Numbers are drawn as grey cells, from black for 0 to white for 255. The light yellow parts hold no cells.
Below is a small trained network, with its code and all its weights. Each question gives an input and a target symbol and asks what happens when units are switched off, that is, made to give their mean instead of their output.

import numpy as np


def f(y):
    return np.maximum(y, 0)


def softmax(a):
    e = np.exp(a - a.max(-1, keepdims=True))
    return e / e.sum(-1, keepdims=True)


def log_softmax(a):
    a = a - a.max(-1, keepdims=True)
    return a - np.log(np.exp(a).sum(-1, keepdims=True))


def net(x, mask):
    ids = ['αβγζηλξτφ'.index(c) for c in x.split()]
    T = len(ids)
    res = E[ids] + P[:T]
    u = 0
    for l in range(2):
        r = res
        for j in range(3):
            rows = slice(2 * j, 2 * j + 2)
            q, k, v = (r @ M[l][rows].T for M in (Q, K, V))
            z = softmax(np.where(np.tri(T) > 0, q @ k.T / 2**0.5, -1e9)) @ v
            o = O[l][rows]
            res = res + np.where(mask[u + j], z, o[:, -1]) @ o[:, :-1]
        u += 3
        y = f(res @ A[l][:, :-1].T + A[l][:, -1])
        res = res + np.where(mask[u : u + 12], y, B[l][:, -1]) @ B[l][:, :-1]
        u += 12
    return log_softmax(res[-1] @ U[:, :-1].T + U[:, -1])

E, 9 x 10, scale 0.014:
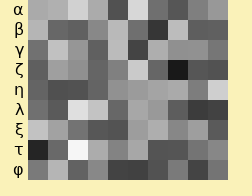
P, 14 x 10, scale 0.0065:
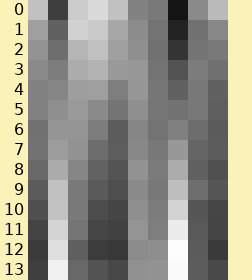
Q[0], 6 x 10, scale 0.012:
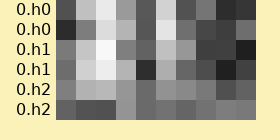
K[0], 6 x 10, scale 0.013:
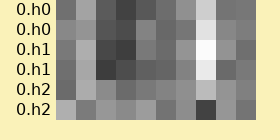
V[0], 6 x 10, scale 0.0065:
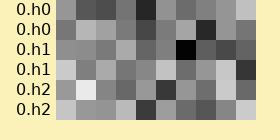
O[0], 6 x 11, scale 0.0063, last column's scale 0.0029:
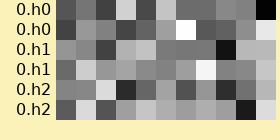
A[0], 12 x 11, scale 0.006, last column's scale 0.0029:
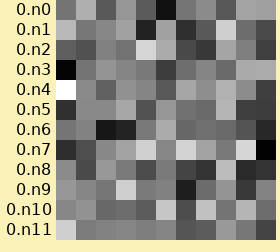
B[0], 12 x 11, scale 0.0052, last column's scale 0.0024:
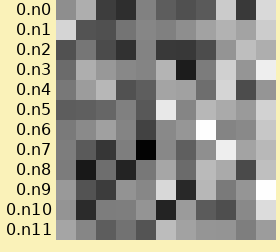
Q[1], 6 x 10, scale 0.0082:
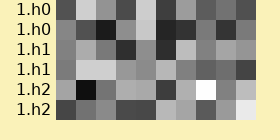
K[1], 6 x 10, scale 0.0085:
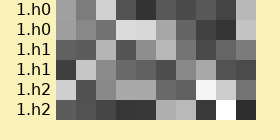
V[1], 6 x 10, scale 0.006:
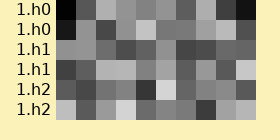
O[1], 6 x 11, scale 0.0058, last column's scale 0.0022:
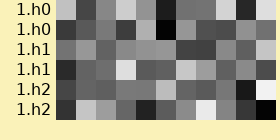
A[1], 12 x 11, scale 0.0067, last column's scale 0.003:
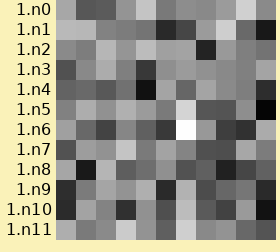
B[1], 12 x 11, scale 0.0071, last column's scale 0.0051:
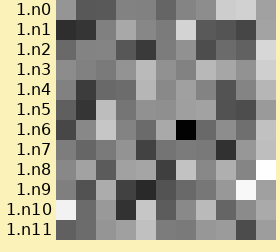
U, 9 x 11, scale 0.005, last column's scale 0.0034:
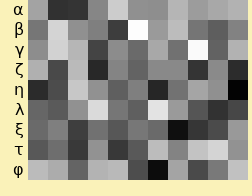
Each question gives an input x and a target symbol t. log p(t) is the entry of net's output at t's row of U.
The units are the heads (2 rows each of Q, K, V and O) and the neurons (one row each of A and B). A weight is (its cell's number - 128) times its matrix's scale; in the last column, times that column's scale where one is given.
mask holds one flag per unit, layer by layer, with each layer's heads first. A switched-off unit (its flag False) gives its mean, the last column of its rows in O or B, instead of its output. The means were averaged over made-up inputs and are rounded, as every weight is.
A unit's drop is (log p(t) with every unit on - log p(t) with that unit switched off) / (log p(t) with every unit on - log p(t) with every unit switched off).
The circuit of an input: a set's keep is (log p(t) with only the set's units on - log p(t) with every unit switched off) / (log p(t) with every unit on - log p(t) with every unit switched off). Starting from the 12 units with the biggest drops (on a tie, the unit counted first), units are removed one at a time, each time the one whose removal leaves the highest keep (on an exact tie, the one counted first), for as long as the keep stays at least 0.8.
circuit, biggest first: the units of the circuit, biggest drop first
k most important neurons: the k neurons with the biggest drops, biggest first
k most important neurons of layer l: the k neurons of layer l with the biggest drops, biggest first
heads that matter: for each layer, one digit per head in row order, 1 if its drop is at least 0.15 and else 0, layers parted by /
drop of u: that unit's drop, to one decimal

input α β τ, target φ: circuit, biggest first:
0.h0, 0.h1
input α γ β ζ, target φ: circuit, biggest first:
0.h0, 0.h1
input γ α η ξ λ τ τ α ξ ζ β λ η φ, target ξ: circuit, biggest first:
0.h1, 0.n0, 1.n1
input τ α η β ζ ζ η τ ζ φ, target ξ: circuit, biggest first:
0.n0, 1.n1, 0.h1
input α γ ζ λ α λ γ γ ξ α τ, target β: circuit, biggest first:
1.h0, 0.h1, 0.n5, 0.h0
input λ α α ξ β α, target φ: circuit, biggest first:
0.h0, 0.h1
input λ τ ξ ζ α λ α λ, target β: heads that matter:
010 / 000
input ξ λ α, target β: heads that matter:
000 / 000
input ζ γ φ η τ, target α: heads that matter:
110 / 000
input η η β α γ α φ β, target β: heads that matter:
110 / 101
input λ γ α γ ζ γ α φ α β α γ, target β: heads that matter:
001 / 100
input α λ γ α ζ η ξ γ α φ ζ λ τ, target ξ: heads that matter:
010 / 001
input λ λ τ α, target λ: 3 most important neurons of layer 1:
1.n5, 1.n11, 1.n7
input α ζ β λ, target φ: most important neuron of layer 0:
0.n9
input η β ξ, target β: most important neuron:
1.n8
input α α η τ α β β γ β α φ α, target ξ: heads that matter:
010 / 000
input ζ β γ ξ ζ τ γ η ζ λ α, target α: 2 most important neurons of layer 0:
0.n1, 0.n8
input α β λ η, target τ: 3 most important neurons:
0.n7, 1.n0, 0.n9
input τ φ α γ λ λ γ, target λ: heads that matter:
001 / 100
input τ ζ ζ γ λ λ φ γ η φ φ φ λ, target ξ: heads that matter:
010 / 010
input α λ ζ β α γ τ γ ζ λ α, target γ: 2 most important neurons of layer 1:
1.n8, 1.n7
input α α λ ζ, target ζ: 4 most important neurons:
1.n10, 1.n9, 1.n5, 0.n2
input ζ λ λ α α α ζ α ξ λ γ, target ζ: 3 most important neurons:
1.n10, 1.n9, 1.n8
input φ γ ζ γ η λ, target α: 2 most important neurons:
0.n8, 1.n8
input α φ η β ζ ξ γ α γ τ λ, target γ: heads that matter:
110 / 000
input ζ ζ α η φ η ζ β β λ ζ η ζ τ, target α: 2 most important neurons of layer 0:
0.n8, 0.n5
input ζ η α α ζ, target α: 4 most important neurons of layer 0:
0.n8, 0.n9, 0.n5, 0.n1
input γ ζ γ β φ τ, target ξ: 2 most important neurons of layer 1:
1.n2, 1.n7
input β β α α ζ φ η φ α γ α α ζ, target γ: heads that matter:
110 / 100
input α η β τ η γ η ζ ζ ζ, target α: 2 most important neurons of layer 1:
1.n4, 1.n8
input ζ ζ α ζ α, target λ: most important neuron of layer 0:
0.n0
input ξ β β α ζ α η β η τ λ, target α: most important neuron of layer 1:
1.n4
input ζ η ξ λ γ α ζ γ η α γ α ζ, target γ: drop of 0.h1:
0.5
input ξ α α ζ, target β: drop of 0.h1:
0.5
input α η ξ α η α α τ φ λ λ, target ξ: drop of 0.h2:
0.2
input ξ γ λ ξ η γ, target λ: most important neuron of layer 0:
0.n8
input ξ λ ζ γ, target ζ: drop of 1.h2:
0.0
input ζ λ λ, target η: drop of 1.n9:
0.5
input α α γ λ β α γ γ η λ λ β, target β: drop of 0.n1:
0.1
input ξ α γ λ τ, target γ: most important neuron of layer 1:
1.n8
